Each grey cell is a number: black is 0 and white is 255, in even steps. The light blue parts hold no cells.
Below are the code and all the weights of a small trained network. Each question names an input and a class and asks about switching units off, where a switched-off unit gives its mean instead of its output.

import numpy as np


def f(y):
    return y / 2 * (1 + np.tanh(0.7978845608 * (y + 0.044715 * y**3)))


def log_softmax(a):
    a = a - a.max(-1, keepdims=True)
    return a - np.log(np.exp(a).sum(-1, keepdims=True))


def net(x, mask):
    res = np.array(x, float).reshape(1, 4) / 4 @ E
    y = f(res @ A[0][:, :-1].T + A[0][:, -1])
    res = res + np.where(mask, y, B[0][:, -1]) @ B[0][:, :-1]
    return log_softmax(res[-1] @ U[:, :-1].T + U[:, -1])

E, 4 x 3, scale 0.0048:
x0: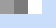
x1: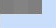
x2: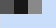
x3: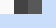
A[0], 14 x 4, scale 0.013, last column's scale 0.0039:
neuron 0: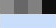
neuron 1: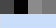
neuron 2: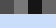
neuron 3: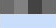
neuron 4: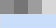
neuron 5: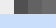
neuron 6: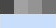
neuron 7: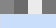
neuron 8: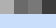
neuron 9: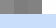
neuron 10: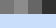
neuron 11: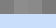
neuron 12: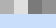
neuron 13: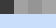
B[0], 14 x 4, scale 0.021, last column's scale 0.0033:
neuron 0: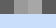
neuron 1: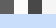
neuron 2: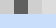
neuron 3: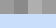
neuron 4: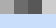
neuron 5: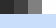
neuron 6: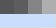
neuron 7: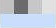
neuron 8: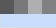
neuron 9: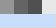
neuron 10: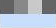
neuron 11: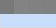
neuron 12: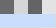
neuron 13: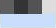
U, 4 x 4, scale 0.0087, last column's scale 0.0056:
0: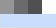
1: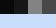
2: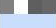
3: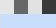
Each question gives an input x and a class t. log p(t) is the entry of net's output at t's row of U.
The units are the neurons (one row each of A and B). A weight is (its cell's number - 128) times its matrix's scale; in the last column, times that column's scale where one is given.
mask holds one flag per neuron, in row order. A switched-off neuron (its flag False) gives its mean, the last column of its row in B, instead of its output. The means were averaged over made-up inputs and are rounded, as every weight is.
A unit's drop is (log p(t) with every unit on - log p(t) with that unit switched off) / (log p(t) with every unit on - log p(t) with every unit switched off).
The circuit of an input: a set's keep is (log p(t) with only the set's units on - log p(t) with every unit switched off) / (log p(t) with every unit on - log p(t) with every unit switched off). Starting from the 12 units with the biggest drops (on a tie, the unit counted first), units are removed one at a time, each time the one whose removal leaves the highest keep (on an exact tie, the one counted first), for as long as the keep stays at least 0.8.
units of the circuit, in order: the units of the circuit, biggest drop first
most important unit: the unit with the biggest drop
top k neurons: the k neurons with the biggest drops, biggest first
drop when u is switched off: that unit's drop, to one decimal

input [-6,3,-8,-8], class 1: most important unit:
neuron 13
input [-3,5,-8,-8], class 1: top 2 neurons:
neuron 13; neuron 6
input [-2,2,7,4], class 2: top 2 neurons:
neuron 1; neuron 13
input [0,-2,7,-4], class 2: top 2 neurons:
neuron 1; neuron 5
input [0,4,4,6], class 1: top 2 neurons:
neuron 5; neuron 12
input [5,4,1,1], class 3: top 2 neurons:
neuron 7; neuron 1
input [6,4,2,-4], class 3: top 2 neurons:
neuron 7; neuron 5
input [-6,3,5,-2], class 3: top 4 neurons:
neuron 2; neuron 12; neuron 3; neuron 5
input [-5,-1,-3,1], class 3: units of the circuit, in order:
neuron 1; neuron 2
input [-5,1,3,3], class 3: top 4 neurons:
neuron 2; neuron 13; neuron 12; neuron 3
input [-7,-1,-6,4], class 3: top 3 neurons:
neuron 2; neuron 1; neuron 3
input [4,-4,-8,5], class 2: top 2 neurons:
neuron 12; neuron 13
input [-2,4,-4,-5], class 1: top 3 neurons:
neuron 1; neuron 13; neuron 6
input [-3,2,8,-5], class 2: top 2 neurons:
neuron 1; neuron 5
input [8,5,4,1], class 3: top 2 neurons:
neuron 7; neuron 12
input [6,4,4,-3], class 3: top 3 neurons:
neuron 7; neuron 5; neuron 12
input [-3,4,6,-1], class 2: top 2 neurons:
neuron 1; neuron 5
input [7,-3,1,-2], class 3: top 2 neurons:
neuron 7; neuron 5
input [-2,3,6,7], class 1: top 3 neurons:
neuron 5; neuron 12; neuron 8
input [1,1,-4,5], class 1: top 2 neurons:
neuron 5; neuron 1
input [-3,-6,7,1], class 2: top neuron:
neuron 1
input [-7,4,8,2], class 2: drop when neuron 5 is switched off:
0.0
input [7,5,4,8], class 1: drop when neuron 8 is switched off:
0.1
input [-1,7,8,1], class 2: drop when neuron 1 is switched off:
0.7
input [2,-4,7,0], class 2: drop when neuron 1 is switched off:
0.8
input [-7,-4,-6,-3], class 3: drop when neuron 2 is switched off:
1.0
